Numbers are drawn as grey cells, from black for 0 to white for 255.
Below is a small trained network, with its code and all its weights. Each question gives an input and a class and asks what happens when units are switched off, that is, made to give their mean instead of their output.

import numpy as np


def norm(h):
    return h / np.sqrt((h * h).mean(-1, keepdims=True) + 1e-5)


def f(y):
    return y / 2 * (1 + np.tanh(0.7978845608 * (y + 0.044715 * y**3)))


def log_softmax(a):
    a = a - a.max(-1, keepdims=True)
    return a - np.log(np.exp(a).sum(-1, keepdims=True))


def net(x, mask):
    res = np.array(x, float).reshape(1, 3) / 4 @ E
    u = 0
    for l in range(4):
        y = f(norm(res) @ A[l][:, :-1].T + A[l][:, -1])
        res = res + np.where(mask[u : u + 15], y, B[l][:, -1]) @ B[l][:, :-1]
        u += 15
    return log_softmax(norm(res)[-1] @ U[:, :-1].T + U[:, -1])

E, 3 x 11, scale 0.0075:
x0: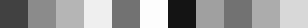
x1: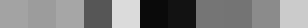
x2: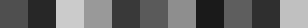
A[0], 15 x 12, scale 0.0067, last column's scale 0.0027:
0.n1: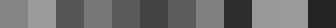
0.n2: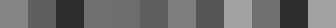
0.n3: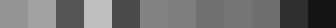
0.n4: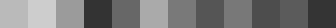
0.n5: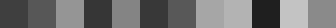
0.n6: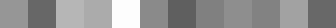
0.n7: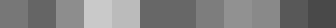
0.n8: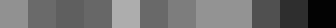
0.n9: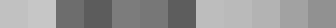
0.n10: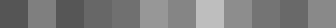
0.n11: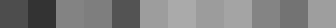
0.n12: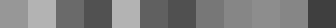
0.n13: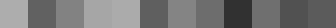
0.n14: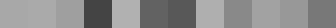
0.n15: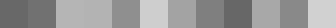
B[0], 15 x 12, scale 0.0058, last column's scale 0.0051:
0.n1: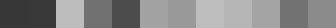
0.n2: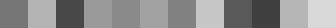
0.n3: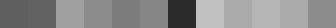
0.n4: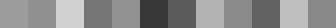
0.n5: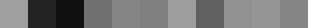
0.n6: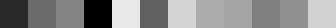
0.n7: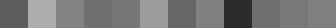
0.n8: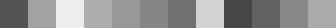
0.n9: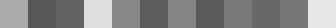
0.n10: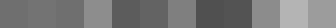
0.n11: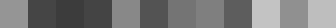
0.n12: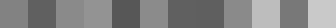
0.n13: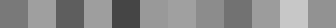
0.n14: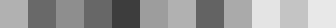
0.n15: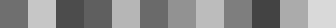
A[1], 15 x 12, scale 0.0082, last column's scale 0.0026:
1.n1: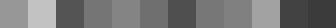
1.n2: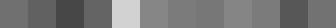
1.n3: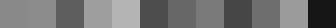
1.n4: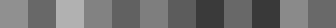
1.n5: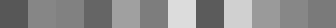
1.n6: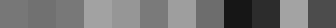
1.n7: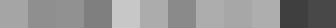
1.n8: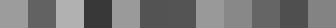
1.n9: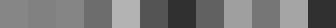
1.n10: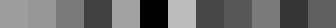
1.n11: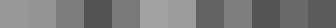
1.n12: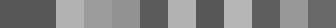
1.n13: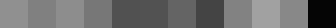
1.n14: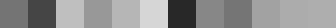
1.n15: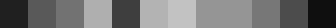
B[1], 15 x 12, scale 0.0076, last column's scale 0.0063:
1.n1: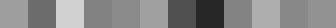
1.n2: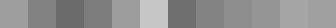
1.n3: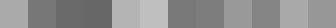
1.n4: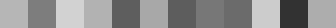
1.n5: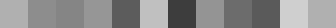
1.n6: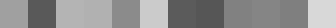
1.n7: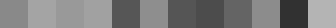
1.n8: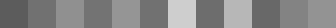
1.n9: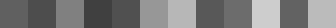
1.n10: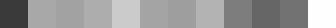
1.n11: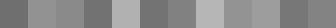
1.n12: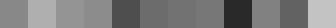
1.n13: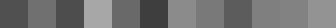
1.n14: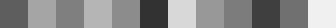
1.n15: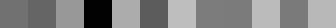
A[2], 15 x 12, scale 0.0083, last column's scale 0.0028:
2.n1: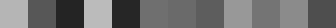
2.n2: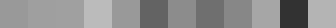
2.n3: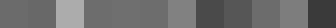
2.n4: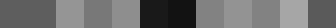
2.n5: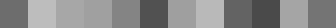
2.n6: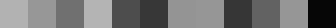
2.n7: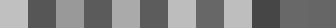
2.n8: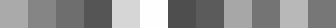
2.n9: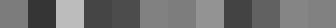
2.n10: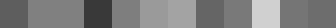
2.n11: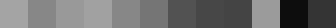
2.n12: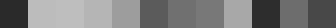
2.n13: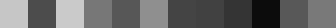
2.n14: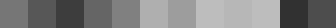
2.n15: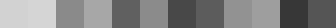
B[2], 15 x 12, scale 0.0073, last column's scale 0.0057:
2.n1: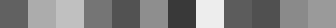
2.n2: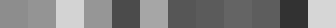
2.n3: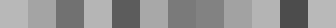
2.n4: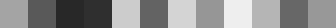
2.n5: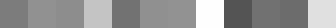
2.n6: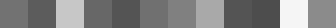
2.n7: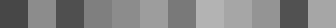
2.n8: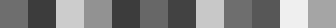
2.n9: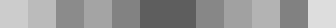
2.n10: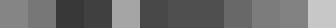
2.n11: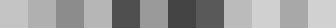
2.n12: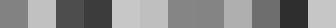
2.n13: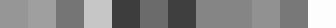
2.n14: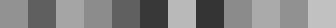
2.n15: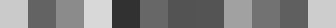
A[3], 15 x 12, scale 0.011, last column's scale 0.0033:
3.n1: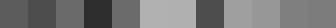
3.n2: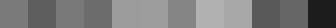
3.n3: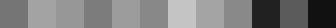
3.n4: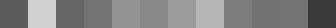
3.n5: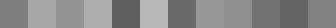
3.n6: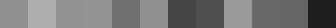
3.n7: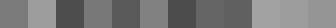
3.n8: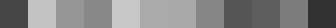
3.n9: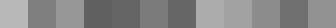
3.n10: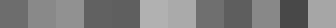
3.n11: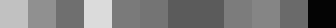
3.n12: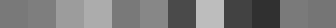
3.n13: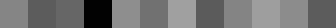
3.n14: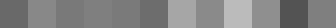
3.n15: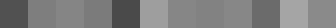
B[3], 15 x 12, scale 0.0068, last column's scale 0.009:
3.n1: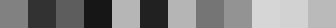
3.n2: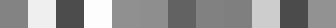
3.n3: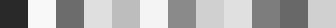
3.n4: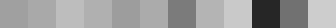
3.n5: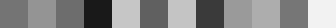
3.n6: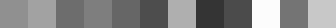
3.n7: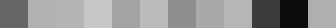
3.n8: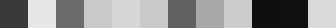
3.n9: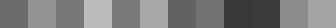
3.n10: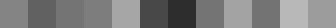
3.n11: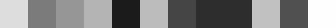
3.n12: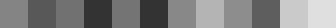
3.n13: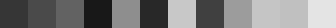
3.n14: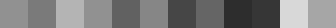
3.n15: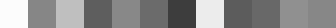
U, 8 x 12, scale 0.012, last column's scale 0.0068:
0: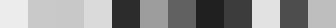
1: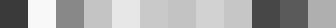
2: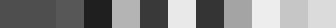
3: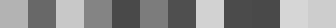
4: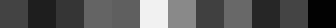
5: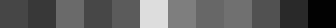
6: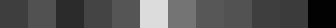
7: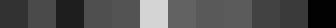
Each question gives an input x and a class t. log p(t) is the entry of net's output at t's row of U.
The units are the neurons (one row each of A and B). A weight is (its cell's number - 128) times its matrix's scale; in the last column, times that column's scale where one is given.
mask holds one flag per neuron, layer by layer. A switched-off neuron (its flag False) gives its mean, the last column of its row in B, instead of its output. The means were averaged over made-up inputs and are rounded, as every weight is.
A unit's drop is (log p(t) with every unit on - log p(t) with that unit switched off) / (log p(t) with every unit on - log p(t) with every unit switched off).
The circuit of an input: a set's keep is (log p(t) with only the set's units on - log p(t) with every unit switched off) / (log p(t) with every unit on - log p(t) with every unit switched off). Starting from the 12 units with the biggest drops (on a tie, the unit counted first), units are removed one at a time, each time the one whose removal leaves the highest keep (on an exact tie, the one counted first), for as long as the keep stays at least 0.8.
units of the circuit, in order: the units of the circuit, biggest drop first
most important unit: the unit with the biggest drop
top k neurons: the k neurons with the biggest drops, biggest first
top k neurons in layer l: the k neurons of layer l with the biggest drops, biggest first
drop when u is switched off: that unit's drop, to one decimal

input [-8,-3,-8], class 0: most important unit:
1.n7
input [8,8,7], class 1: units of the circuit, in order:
[1.n14 2.n12]
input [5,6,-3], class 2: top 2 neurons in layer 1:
[1.n10 1.n9]
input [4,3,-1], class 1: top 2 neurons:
[1.n14 0.n5]
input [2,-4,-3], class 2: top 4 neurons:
[0.n10 1.n15 1.n5 1.n6]
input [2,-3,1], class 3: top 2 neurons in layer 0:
[0.n15 0.n1]
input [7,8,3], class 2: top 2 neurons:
[1.n9 1.n10]
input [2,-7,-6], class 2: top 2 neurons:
[1.n15 0.n10]
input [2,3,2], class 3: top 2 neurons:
[1.n5 2.n8]
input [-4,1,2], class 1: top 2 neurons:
[1.n10 0.n9]
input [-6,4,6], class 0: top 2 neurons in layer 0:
[0.n6 0.n15]
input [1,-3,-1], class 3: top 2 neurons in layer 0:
[0.n15 0.n11]
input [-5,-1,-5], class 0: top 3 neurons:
[0.n6 1.n7 1.n14]
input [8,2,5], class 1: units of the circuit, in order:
[1.n14]
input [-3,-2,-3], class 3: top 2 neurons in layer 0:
[0.n2 0.n10]
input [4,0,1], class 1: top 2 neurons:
[0.n5 1.n14]
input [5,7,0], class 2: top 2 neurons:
[1.n9 1.n10]
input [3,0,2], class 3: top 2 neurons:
[0.n15 2.n8]
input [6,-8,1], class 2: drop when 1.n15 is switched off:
1.6
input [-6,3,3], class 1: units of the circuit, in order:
[1.n10]
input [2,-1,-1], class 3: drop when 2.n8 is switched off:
0.8
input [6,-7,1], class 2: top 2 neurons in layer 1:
[1.n15 1.n10]
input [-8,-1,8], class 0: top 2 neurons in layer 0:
[0.n6 0.n15]
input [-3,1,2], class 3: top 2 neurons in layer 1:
[1.n14 1.n6]
